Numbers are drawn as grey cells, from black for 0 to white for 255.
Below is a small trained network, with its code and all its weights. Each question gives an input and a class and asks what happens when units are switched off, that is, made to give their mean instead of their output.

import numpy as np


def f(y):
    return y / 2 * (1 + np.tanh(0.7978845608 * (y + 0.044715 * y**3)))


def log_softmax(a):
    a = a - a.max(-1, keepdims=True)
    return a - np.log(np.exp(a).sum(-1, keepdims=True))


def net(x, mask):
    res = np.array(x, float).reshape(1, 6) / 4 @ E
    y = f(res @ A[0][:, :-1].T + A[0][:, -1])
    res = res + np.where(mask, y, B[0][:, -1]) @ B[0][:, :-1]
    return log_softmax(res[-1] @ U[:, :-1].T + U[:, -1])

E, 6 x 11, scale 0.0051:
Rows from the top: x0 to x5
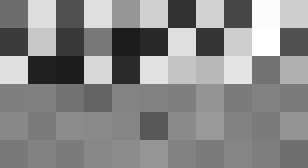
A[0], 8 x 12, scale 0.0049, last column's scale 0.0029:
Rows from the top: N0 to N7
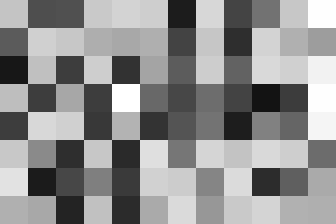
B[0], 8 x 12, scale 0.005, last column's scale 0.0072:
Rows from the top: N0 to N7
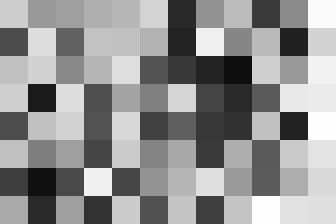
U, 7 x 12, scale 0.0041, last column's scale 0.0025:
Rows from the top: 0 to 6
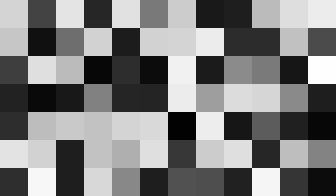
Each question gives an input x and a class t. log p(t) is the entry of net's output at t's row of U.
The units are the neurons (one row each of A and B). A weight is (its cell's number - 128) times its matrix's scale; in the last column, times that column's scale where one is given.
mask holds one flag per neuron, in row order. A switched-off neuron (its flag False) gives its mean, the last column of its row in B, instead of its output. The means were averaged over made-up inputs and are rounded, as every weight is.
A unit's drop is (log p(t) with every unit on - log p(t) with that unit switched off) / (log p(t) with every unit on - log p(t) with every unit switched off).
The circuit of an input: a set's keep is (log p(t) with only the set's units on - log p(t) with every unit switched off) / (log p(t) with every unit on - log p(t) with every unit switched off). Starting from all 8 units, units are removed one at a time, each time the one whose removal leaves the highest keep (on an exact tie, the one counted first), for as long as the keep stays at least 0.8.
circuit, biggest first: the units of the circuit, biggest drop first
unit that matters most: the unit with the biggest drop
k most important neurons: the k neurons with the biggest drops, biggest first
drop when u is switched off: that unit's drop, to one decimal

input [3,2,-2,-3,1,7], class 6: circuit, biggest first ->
N3, N0, N5
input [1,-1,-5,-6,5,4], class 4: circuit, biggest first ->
N7
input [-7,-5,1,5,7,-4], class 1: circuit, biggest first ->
N6, N4, N2
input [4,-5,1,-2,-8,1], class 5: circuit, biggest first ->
N4, N0
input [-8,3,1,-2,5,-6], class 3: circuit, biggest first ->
N6, N4, N2
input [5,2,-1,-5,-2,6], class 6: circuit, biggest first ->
N3, N2
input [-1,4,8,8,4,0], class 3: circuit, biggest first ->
N6, N7
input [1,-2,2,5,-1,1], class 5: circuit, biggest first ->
N4, N3
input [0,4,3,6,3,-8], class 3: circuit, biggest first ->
N3, N4, N0
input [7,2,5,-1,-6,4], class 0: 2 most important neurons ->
N7, N5
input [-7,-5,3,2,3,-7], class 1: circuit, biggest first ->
N6, N4
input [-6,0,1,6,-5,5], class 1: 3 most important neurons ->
N4, N6, N7
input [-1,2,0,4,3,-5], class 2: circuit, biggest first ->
N0, N3, N2
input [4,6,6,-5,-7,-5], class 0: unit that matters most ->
N7
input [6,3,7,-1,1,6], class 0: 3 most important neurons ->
N7, N5, N2
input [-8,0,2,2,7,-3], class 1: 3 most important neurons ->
N6, N4, N7
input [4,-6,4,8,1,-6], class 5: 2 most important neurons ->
N0, N4
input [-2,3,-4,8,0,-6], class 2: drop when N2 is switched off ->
0.2
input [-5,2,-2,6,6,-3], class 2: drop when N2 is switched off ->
0.2
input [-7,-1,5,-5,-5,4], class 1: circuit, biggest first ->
N6
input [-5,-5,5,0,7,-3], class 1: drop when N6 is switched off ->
0.1
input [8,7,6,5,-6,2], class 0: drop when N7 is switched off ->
0.3
